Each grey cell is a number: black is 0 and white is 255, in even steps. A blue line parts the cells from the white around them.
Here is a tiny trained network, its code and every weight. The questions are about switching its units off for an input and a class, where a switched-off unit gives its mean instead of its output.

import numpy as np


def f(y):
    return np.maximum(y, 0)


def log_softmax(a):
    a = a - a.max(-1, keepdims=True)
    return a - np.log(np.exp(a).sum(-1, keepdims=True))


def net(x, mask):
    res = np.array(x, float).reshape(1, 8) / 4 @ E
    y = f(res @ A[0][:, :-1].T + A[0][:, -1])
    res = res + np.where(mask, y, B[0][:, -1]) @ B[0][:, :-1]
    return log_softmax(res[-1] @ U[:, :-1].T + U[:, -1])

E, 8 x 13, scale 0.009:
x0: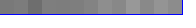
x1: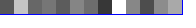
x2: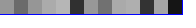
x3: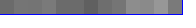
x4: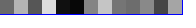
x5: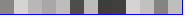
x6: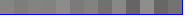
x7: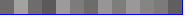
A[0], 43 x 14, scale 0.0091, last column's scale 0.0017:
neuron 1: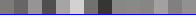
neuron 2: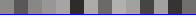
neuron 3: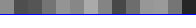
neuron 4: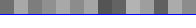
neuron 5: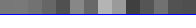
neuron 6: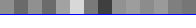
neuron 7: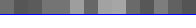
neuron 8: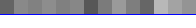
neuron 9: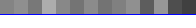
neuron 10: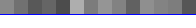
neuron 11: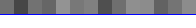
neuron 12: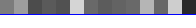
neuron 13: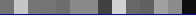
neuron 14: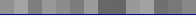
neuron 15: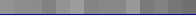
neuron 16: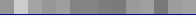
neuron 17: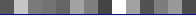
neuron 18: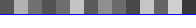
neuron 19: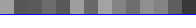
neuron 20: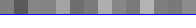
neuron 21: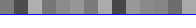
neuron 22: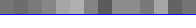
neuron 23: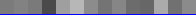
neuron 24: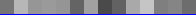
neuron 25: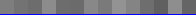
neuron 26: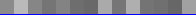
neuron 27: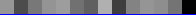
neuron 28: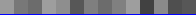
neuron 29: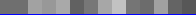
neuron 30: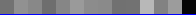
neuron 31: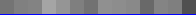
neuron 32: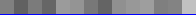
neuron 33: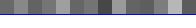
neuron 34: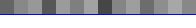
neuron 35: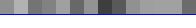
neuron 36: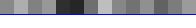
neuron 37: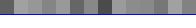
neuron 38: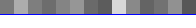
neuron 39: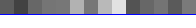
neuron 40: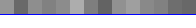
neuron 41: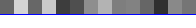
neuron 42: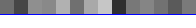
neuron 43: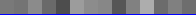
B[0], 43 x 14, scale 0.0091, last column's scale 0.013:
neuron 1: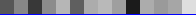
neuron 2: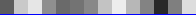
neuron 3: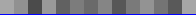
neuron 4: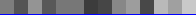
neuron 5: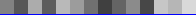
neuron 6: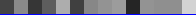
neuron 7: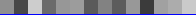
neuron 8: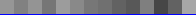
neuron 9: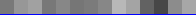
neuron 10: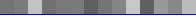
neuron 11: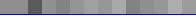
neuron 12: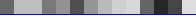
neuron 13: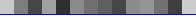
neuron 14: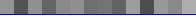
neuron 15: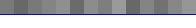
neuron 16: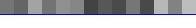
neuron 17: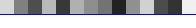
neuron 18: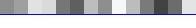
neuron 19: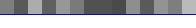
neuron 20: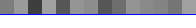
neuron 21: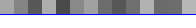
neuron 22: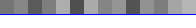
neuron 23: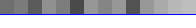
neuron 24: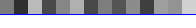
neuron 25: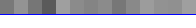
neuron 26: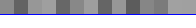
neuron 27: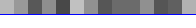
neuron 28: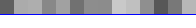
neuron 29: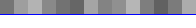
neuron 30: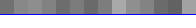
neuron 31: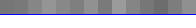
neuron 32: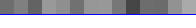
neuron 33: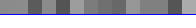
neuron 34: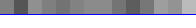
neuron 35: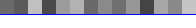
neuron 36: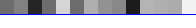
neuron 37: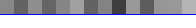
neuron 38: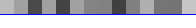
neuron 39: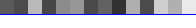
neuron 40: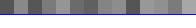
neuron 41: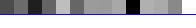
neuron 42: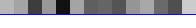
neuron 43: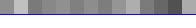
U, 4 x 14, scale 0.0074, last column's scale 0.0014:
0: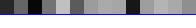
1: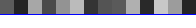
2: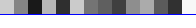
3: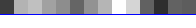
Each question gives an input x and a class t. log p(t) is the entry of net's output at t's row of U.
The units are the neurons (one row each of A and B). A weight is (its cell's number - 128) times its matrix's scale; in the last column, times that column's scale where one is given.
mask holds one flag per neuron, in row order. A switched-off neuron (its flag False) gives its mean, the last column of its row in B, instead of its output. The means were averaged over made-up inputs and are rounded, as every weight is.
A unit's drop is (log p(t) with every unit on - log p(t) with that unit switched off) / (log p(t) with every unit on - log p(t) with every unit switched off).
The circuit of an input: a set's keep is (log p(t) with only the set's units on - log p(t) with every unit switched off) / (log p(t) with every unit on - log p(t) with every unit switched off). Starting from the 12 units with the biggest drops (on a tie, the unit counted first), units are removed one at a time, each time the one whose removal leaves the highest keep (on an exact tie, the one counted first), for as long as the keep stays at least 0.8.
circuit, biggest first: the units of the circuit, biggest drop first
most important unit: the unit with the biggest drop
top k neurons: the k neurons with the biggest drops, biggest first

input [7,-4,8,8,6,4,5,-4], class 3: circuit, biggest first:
[neuron 2]
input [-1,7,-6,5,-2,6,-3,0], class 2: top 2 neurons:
[neuron 17; neuron 13]
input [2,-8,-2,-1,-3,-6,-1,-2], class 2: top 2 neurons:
[neuron 42; neuron 21]
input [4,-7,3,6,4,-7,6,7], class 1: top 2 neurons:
[neuron 5; neuron 17]
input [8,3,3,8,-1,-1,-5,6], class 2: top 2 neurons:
[neuron 12; neuron 18]
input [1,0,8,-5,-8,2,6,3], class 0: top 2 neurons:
[neuron 1; neuron 6]
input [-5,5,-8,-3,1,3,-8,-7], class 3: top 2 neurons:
[neuron 12; neuron 18]
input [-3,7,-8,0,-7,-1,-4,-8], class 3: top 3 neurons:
[neuron 12; neuron 18; neuron 41]
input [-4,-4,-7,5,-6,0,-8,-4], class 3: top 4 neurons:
[neuron 12; neuron 18; neuron 41; neuron 36]
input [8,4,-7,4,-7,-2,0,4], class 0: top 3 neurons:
[neuron 1; neuron 6; neuron 2]
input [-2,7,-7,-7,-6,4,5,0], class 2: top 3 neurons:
[neuron 17; neuron 13; neuron 38]
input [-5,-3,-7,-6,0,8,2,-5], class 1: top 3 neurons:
[neuron 24; neuron 4; neuron 16]
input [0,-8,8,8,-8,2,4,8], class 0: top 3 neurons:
[neuron 1; neuron 6; neuron 17]
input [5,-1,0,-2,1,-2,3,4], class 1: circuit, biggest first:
[neuron 1]
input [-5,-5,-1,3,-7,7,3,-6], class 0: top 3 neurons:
[neuron 1; neuron 6; neuron 39]
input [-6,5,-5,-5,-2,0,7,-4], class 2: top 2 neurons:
[neuron 17; neuron 2]
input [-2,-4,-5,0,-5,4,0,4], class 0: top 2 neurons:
[neuron 1; neuron 2]
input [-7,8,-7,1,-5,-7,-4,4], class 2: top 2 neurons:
[neuron 17; neuron 38]
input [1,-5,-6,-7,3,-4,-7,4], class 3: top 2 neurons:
[neuron 18; neuron 17]
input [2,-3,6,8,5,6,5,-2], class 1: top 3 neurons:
[neuron 24; neuron 18; neuron 12]
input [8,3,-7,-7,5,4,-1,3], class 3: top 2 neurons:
[neuron 18; neuron 12]
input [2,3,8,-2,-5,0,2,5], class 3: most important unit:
neuron 2
